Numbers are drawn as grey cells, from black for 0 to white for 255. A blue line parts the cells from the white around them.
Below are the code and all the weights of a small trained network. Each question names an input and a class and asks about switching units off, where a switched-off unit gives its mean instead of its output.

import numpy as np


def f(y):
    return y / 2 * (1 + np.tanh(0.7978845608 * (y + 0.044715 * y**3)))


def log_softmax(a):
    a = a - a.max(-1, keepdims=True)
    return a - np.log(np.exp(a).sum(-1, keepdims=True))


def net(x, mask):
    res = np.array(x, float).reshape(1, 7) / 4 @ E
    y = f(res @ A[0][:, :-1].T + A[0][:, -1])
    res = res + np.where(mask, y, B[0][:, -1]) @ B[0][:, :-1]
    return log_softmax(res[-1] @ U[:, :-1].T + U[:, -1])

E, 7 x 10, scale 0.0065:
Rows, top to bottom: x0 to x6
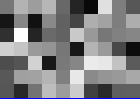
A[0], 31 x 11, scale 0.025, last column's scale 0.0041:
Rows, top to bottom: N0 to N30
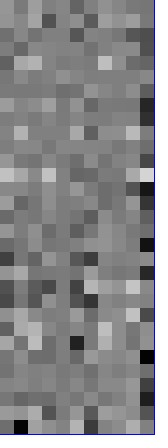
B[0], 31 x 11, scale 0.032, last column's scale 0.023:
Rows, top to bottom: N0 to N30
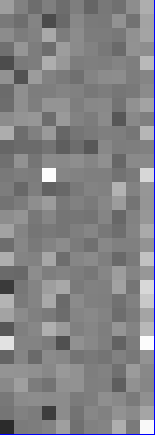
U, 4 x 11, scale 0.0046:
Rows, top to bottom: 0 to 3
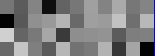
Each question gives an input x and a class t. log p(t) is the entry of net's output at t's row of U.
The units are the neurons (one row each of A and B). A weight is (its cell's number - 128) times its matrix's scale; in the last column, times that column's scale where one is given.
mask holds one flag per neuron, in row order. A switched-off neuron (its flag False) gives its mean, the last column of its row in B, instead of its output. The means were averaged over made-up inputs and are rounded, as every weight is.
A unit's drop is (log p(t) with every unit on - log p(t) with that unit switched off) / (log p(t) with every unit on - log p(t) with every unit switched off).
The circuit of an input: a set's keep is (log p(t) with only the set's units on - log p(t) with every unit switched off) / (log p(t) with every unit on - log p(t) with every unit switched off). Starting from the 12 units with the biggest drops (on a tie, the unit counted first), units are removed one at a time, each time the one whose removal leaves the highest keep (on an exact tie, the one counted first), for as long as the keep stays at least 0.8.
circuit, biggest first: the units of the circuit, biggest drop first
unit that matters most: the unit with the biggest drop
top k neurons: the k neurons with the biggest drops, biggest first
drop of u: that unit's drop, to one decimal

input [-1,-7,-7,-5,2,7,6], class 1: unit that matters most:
N30
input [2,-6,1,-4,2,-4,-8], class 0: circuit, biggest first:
(N29 N1)
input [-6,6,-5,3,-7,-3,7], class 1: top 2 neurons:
(N24 N30)
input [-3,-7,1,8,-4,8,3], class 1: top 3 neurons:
(N24 N21 N18)
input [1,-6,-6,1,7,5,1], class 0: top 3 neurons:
(N24 N12 N20)
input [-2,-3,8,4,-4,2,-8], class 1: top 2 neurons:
(N24 N19)
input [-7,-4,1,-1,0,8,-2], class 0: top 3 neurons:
(N12 N24 N20)
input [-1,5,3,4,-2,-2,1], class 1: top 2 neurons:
(N24 N9)
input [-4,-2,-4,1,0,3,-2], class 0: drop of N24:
0.2
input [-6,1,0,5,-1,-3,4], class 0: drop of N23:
0.2
